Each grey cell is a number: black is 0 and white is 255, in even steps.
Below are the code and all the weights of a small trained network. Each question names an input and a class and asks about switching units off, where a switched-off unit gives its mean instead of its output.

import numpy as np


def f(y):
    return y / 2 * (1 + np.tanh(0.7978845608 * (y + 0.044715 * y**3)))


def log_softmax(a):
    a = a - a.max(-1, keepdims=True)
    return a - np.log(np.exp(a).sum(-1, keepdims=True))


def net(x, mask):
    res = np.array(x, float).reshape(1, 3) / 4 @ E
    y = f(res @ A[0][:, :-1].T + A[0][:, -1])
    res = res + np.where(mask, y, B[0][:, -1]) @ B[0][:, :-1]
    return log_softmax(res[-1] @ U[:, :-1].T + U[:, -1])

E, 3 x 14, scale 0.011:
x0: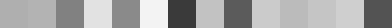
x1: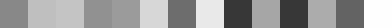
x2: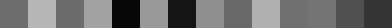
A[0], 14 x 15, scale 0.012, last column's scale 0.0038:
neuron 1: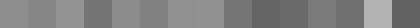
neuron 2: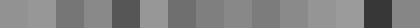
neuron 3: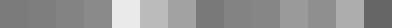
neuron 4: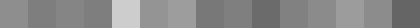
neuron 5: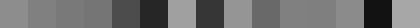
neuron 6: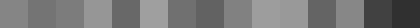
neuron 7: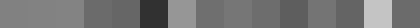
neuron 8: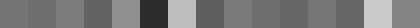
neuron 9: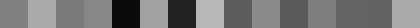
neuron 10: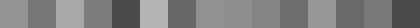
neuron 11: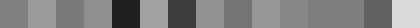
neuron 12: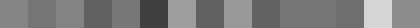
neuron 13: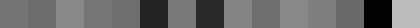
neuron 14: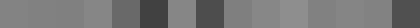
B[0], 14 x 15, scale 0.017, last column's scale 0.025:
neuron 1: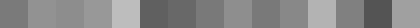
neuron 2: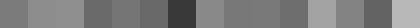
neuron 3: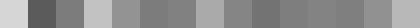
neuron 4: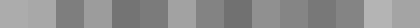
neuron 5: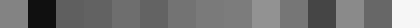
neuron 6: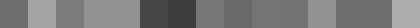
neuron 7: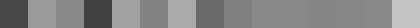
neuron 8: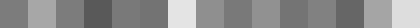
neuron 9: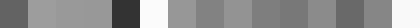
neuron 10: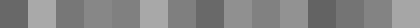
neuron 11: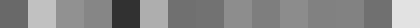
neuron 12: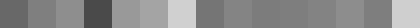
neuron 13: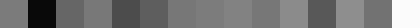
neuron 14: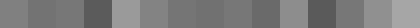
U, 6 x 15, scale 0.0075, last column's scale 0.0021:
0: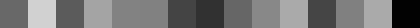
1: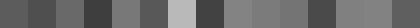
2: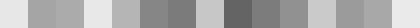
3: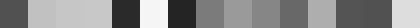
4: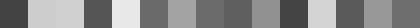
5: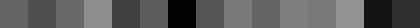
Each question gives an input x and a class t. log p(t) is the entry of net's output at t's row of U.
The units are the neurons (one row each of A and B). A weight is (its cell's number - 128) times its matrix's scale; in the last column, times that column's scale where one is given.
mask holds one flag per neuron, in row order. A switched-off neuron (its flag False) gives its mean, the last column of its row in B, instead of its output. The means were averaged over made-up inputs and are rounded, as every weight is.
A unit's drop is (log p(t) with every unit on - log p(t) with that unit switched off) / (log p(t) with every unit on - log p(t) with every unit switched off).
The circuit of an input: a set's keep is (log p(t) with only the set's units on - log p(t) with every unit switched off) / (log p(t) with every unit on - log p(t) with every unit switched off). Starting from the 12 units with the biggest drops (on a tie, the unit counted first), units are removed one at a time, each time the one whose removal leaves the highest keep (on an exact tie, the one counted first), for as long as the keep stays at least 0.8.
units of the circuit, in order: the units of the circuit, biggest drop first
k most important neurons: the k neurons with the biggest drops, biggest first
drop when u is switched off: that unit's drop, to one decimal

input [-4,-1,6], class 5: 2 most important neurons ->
neuron 8; neuron 13
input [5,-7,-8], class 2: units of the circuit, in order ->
neuron 3
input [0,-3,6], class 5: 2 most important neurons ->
neuron 13; neuron 5
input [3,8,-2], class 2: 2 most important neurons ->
neuron 11; neuron 3
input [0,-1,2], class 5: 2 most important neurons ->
neuron 9; neuron 8
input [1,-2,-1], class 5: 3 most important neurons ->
neuron 8; neuron 12; neuron 7
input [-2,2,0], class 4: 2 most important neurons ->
neuron 13; neuron 5
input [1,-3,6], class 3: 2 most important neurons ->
neuron 9; neuron 11
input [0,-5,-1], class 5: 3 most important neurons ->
neuron 8; neuron 7; neuron 12
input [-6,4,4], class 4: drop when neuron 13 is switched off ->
0.1
